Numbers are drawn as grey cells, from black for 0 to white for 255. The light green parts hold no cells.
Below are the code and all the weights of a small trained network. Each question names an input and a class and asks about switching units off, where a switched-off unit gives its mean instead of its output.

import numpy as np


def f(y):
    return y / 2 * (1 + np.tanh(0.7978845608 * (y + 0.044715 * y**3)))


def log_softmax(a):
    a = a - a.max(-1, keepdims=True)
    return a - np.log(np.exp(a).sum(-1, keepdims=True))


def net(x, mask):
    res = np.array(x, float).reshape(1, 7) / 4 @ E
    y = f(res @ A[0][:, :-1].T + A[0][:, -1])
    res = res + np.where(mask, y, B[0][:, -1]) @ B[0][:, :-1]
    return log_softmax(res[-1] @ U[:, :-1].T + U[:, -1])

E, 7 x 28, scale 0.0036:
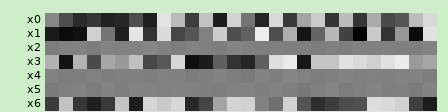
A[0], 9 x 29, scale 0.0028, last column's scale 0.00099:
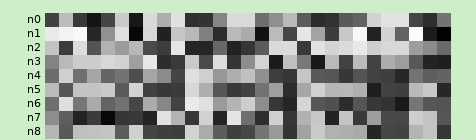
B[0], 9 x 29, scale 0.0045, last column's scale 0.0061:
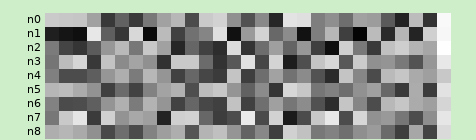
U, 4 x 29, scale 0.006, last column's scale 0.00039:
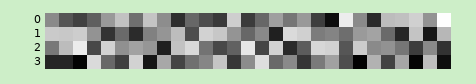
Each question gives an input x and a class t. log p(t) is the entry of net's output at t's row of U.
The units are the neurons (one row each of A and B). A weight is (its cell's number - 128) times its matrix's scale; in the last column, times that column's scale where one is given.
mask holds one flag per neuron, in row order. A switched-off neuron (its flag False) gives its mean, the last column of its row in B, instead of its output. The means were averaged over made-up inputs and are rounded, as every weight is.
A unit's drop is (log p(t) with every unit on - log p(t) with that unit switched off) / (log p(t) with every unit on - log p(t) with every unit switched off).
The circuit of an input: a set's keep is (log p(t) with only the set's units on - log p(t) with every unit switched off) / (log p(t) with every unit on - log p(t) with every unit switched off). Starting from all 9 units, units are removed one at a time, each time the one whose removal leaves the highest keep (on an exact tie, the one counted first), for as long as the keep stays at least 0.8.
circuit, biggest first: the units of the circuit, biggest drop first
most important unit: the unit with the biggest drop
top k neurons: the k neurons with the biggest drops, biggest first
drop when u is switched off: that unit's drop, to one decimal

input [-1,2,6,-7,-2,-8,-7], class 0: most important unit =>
n6
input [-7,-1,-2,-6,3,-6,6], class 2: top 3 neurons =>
n3, n2, n5
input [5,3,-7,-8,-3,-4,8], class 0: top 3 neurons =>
n6, n4, n5
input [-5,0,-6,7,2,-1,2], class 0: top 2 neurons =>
n2, n7
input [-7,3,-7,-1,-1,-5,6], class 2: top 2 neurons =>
n3, n5
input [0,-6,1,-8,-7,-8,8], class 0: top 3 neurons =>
n6, n4, n5
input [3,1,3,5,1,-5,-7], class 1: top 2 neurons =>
n5, n8
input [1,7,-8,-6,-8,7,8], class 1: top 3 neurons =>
n0, n1, n2
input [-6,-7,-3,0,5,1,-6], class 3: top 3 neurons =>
n1, n0, n7
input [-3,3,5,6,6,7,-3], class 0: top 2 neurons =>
n2, n1
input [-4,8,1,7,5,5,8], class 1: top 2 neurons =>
n0, n1
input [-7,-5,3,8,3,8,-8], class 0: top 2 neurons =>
n2, n0
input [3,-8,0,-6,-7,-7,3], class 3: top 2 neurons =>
n1, n2
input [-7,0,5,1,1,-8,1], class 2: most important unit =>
n3
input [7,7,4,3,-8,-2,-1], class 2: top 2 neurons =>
n7, n1
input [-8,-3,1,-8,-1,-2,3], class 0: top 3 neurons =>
n6, n4, n7
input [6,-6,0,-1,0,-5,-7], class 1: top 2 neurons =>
n5, n8
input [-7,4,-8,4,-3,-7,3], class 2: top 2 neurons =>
n3, n1
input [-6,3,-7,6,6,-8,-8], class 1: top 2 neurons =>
n5, n8
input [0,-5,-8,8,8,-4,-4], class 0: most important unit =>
n2
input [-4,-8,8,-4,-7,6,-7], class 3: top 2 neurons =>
n1, n0
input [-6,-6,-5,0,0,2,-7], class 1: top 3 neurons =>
n5, n8, n7
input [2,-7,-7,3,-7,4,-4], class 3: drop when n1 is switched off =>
0.9
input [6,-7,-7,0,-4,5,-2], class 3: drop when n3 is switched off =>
0.2
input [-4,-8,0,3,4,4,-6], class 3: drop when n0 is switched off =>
0.1
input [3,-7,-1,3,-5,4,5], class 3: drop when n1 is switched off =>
1.1
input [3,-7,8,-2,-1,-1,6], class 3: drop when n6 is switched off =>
0.0
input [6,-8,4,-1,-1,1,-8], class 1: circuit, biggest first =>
n5
